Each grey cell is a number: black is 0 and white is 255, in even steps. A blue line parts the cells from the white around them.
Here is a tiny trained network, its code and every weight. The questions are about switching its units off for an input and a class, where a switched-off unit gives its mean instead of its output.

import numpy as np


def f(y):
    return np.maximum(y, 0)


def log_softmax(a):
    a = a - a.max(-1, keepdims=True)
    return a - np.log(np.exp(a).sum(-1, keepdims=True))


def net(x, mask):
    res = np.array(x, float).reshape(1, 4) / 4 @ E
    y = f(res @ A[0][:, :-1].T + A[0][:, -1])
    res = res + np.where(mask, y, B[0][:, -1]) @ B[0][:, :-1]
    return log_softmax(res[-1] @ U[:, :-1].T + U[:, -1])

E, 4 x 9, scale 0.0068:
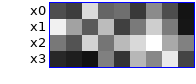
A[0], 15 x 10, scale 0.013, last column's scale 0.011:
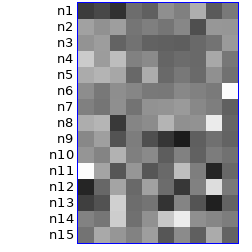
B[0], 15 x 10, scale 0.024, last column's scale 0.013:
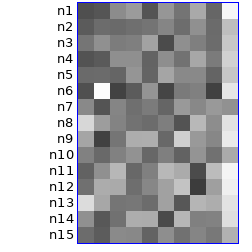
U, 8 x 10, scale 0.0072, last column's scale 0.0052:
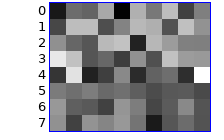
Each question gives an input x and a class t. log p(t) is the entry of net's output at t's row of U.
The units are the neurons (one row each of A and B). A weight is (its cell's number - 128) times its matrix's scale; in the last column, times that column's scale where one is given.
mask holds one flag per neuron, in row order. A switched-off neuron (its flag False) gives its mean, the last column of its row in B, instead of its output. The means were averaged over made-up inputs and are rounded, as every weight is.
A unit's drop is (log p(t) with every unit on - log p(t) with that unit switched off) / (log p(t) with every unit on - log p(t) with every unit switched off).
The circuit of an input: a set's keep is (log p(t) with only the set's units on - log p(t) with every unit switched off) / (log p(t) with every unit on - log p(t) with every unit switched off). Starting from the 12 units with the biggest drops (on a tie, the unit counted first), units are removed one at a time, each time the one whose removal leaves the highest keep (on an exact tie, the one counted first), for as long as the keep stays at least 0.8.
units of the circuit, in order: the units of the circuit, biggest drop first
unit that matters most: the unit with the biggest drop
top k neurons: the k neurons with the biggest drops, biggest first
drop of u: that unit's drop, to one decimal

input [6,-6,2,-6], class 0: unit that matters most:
n11
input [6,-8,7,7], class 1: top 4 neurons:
n12, n9, n4, n5
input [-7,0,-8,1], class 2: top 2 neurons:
n9, n13
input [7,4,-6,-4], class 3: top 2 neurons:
n13, n14
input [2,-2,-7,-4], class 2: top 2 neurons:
n9, n1
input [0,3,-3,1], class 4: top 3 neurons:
n12, n14, n13
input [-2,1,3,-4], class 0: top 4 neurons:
n9, n4, n3, n5
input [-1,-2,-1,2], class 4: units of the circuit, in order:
n11, n4, n9
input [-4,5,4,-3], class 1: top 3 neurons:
n11, n9, n13
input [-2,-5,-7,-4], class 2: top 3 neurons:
n9, n11, n1
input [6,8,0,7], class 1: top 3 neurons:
n11, n4, n5
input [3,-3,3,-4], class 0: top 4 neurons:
n11, n9, n8, n3
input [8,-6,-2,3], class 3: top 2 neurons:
n13, n11
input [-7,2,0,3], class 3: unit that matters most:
n8
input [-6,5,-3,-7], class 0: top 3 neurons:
n4, n13, n5
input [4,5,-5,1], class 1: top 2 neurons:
n11, n14
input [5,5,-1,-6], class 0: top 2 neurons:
n12, n4
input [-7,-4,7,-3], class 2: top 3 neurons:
n14, n13, n11
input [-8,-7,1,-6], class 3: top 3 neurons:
n8, n11, n1
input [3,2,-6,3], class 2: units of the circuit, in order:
n9
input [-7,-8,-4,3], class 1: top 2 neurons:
n12, n13
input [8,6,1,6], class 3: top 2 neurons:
n13, n12
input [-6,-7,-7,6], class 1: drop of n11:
-0.1
